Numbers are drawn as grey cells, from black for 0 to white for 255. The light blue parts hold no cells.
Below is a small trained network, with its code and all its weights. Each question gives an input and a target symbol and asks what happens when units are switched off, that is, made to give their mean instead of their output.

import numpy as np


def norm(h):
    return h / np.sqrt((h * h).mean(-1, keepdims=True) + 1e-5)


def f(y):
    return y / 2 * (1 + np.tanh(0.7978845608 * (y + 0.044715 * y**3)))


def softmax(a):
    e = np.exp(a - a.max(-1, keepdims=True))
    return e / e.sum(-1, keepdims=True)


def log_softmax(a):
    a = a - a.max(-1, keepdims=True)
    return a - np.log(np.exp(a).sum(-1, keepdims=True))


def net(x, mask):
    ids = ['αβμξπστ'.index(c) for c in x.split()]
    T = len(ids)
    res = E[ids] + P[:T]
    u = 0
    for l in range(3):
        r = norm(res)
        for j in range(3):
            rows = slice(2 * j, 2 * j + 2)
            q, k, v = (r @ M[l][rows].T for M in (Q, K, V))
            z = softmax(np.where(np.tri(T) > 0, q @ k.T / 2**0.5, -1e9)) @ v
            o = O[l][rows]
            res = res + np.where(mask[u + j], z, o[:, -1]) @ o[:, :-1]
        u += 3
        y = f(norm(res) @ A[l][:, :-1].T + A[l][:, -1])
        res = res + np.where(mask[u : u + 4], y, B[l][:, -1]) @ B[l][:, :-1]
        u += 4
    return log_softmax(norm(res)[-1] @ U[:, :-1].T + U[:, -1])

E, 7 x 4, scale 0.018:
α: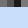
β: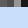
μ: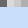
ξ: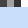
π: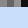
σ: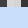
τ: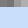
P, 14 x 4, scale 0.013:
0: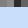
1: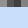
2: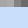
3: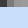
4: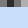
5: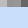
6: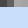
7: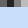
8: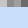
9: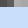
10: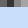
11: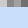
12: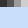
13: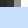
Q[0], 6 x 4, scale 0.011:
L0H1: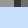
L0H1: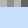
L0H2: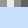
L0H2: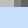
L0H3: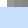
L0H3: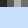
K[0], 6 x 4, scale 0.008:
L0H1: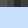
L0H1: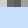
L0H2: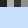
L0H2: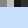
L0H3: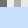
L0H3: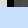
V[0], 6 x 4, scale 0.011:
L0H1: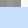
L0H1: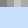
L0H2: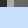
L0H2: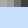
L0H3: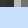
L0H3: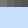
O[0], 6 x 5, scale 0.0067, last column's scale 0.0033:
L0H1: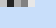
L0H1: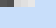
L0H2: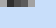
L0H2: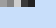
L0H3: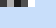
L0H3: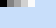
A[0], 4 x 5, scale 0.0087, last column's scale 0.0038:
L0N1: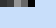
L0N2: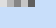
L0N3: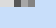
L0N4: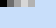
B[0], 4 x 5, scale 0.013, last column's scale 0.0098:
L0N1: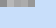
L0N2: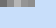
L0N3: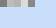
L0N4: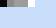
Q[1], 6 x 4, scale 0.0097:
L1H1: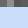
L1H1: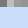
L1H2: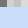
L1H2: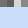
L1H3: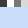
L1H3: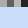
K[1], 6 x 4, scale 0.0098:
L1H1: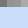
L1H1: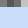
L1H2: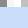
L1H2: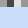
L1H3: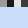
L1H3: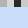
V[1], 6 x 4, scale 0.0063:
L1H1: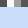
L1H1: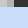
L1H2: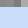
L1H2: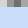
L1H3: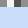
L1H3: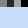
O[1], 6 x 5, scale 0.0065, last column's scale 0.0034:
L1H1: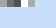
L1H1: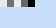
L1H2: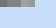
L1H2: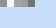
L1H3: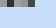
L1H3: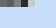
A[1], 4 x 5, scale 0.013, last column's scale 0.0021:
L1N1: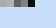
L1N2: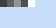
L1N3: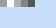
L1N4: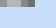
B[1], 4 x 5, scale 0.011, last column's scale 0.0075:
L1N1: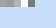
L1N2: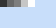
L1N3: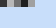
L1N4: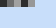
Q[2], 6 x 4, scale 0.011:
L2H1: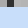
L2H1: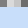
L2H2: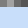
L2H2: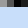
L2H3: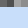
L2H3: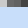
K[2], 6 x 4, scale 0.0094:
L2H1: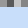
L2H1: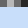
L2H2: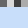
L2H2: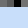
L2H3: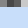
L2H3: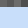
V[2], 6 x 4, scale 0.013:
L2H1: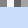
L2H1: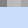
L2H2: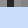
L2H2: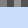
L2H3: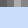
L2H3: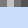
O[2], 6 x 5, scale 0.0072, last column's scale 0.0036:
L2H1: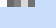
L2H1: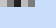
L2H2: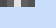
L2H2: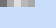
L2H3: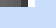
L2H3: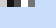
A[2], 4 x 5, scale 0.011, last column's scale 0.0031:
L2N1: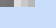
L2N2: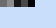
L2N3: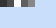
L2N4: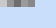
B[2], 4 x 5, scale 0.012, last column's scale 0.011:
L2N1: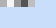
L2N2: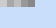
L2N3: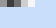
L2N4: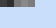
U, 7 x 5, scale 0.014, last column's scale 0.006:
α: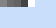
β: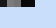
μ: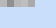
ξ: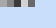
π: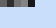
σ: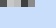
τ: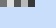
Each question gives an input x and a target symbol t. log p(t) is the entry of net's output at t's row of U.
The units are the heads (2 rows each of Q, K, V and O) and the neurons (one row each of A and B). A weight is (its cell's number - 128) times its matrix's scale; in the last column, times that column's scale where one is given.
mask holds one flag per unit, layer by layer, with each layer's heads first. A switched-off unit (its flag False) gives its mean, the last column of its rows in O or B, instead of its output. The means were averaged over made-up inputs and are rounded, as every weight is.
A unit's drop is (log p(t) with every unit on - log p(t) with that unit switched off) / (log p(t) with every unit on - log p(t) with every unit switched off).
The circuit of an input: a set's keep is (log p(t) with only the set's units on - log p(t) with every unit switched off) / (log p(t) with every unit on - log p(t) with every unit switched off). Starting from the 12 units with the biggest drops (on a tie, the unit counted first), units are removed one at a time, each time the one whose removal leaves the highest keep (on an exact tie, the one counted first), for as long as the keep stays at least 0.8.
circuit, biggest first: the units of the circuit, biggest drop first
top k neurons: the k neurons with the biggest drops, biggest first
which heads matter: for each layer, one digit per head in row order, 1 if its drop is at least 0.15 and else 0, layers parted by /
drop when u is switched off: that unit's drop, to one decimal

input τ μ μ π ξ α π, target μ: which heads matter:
101 / 000 / 000
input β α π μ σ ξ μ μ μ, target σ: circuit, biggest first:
(L1N3; L0H3; L1N4; L0N3)
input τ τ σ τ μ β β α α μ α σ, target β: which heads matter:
000 / 000 / 000
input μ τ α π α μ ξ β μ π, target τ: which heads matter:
001 / 000 / 100
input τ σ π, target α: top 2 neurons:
(L0N4; L2N3)
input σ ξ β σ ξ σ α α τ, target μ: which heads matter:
101 / 000 / 000
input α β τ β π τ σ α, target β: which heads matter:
100 / 000 / 000
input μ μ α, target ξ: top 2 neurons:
(L0N3; L1N1)
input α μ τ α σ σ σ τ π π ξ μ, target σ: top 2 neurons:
(L1N3; L0N4)
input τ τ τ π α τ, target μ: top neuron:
(L2N3)
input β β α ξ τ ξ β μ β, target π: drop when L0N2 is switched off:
0.0
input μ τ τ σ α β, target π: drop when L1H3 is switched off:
0.2
